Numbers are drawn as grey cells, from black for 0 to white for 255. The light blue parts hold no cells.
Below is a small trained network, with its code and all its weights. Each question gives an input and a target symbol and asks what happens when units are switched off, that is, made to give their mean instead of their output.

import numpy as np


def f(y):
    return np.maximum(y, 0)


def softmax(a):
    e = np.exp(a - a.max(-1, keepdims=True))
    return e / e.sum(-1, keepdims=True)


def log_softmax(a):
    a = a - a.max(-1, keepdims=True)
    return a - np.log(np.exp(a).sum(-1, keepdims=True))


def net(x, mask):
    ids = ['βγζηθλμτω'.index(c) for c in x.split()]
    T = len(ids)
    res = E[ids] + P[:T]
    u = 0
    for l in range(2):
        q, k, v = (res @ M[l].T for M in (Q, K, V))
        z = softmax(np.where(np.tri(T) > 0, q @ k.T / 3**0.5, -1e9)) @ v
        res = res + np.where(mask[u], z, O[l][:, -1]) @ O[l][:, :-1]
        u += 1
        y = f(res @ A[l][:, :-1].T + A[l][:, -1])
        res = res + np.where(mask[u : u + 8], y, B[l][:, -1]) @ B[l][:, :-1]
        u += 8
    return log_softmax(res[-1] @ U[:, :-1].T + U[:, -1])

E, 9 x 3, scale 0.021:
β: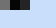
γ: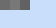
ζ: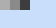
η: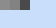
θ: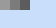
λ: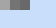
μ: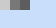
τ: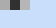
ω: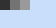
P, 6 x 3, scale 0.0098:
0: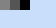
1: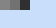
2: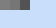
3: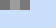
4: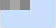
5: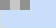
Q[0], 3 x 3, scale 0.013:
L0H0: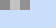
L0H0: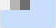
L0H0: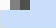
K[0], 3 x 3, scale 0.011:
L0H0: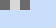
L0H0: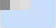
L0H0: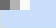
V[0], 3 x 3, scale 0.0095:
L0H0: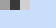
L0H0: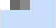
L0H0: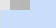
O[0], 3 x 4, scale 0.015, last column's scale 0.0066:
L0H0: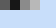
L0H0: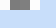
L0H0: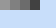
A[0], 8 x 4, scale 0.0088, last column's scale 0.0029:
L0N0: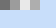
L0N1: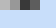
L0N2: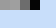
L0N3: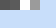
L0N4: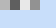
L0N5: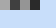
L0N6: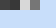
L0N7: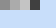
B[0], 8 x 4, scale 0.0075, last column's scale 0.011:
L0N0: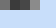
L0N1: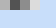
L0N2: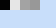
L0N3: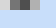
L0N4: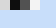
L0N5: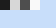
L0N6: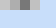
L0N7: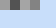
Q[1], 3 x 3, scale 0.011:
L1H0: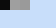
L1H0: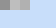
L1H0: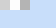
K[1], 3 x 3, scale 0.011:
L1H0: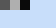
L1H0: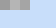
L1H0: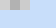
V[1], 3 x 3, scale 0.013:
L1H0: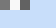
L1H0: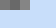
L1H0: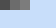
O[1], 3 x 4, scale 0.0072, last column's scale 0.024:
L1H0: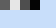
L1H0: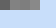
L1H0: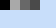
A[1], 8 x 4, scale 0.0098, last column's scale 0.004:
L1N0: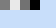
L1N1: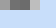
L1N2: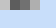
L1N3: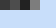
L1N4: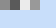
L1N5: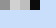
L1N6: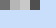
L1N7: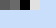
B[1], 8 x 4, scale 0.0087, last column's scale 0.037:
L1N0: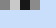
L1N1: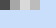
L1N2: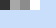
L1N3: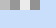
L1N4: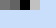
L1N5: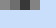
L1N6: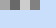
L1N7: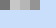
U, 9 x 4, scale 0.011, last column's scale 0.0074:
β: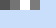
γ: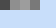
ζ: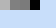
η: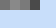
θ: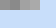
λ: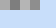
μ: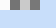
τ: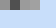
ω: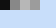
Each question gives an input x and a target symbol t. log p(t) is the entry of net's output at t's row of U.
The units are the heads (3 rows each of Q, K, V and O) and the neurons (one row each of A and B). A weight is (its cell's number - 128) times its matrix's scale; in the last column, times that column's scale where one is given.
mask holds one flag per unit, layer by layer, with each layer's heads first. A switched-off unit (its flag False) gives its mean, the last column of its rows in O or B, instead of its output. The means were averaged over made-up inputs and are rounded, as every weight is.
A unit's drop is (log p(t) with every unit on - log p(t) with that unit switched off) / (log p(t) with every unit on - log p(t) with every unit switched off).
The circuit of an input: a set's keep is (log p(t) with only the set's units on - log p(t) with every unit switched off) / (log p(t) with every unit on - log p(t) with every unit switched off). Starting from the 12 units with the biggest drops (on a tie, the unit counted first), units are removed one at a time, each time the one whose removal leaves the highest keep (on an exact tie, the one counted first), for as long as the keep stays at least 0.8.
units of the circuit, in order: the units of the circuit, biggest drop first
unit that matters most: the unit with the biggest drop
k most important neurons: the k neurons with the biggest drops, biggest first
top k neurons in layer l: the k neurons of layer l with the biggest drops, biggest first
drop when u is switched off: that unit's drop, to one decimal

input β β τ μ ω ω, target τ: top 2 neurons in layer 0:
[L0N5, L0N0]
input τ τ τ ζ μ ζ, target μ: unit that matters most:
L0N5
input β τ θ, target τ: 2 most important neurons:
[L0N4, L1N4]
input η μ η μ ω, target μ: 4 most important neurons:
[L0N5, L1N2, L1N4, L1N1]
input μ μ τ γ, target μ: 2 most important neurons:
[L0N5, L0N1]
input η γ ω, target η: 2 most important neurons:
[L1N2, L0N4]
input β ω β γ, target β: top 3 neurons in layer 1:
[L1N4, L1N2, L1N3]
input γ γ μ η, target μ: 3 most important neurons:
[L0N5, L1N2, L1N4]
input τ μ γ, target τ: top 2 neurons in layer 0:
[L0N4, L0N2]
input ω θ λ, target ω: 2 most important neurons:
[L0N4, L0N6]
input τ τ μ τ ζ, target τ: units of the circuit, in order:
[L1H0, L0H0, L1N4]
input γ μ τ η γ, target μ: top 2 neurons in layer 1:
[L1N2, L1N4]
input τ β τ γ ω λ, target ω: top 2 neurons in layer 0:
[L0N4, L0N1]
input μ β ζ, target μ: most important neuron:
[L0N1]
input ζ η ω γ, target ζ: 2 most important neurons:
[L1N2, L0N4]
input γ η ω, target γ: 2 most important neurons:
[L1N2, L0N4]
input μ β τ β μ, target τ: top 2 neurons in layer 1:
[L1N4, L1N2]
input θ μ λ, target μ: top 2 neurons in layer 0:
[L0N1, L0N4]
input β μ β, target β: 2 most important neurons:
[L1N3, L1N4]
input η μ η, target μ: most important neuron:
[L0N1]
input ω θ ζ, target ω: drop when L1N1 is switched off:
-0.1
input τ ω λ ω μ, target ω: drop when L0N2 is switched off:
0.0
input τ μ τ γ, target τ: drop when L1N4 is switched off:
0.3
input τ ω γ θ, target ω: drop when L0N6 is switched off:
0.1
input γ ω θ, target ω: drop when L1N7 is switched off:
0.1
